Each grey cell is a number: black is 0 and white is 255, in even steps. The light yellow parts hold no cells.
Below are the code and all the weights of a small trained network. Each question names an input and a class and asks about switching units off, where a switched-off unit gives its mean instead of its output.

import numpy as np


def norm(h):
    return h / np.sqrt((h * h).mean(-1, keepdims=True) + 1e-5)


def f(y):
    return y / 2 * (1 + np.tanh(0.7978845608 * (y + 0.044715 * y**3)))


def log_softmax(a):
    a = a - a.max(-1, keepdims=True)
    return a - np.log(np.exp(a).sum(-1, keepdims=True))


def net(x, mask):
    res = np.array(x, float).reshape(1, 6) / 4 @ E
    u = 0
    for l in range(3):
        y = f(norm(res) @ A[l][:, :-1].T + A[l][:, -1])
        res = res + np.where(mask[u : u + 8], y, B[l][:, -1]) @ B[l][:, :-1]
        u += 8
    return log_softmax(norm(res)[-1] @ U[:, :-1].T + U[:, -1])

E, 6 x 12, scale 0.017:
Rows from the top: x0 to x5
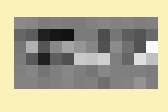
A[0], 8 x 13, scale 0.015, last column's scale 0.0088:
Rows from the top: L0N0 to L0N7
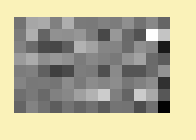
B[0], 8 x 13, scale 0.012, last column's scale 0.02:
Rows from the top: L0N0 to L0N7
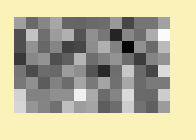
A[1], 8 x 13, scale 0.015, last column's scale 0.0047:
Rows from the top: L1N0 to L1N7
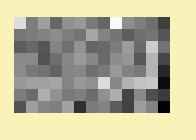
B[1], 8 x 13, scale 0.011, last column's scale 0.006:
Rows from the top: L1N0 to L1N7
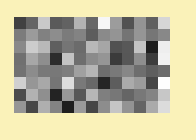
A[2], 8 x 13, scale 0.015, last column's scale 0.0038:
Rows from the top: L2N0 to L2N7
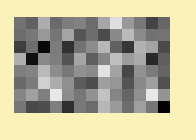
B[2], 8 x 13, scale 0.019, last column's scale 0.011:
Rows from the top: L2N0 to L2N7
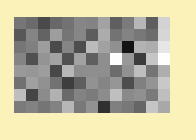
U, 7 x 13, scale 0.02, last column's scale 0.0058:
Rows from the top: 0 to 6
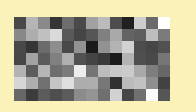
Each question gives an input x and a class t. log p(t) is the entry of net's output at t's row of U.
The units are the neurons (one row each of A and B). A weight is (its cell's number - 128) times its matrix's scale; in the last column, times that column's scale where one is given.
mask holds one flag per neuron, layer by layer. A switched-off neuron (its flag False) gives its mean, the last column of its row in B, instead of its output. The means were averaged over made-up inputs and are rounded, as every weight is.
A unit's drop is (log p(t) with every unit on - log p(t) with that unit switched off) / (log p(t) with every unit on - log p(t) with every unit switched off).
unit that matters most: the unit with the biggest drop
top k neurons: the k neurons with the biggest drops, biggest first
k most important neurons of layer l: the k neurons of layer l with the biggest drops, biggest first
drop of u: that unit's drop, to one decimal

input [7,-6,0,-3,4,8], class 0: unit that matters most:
L0N1
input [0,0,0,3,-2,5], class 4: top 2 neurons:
[L0N6 L0N1]
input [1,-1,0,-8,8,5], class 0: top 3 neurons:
[L0N1 L0N4 L2N3]
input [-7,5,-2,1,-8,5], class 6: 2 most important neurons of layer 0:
[L0N2 L0N6]
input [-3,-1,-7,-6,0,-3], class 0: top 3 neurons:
[L0N4 L1N6 L0N6]
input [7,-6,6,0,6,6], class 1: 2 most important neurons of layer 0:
[L0N6 L0N0]
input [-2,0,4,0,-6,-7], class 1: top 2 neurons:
[L0N1 L0N6]
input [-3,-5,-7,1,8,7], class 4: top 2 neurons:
[L0N1 L0N2]
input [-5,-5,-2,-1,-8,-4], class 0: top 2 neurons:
[L0N1 L0N6]
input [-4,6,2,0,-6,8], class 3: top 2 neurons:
[L0N4 L0N7]
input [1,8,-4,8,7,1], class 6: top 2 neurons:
[L0N1 L2N3]
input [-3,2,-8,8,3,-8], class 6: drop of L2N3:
0.1
